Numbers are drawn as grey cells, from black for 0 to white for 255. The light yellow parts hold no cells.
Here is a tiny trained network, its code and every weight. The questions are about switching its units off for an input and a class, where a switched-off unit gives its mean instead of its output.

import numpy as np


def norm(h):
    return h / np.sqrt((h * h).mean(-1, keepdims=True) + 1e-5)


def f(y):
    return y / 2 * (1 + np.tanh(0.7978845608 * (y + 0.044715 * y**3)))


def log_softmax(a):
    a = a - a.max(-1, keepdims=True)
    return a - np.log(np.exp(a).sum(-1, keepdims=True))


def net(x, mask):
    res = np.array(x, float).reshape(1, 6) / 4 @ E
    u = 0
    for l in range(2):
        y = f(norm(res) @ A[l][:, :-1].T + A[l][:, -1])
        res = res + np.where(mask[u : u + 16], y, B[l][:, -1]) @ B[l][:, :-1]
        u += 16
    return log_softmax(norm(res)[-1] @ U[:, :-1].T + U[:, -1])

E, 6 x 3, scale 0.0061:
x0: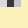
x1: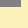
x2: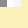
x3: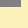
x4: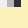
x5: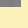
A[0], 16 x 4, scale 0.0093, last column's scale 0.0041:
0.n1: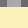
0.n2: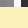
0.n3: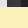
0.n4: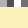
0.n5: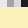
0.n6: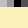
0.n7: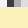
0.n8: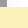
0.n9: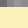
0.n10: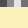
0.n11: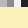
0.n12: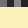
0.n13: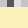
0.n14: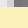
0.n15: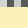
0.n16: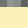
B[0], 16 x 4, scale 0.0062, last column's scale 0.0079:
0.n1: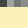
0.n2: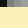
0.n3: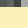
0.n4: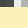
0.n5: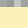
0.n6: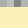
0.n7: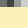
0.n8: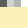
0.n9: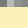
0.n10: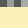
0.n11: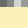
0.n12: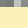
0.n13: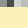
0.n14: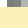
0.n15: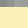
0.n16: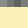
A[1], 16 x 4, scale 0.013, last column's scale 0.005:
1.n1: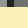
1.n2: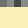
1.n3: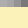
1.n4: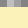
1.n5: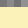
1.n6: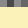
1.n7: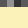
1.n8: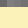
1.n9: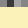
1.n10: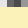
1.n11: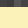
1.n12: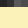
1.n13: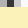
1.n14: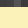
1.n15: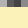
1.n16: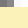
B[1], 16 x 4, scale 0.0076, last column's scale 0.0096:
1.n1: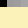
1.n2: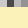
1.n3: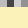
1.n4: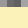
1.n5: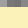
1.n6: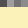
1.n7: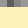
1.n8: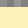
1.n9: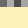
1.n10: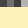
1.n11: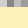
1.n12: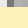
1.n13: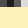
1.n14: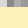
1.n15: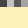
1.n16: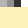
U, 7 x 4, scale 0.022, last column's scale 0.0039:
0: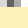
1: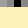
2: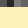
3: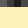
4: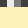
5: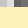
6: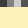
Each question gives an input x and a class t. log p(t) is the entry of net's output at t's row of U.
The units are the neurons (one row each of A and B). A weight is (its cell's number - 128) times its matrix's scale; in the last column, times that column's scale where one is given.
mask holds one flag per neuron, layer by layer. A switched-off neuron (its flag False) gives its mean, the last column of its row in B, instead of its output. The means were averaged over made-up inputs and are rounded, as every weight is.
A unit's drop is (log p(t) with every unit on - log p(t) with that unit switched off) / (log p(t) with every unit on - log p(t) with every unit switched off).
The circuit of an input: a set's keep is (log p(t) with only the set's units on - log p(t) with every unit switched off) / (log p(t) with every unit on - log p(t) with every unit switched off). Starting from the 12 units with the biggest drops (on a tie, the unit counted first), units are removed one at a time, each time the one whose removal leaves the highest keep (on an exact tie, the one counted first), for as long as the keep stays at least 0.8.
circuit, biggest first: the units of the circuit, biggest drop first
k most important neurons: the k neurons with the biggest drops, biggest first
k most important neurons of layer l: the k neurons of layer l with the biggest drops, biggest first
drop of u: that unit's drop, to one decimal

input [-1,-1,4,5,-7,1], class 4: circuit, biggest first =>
(1.n16, 0.n7)
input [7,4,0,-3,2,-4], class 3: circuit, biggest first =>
(1.n13)
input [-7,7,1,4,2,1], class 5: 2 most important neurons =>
(1.n13, 1.n10)
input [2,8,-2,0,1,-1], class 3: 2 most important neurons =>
(0.n2, 1.n9)
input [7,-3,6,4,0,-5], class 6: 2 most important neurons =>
(0.n4, 0.n2)
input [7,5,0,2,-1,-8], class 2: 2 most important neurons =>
(1.n13, 1.n16)
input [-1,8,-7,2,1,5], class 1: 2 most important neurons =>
(0.n4, 0.n8)
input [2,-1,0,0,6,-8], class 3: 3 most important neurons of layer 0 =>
(0.n7, 0.n8, 0.n3)
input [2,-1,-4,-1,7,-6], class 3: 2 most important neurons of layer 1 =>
(1.n10, 1.n16)
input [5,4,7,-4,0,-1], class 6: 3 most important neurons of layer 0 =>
(0.n2, 0.n4, 0.n8)
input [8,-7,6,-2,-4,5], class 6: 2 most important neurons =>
(0.n2, 0.n8)
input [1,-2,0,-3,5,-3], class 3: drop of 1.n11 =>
0.1
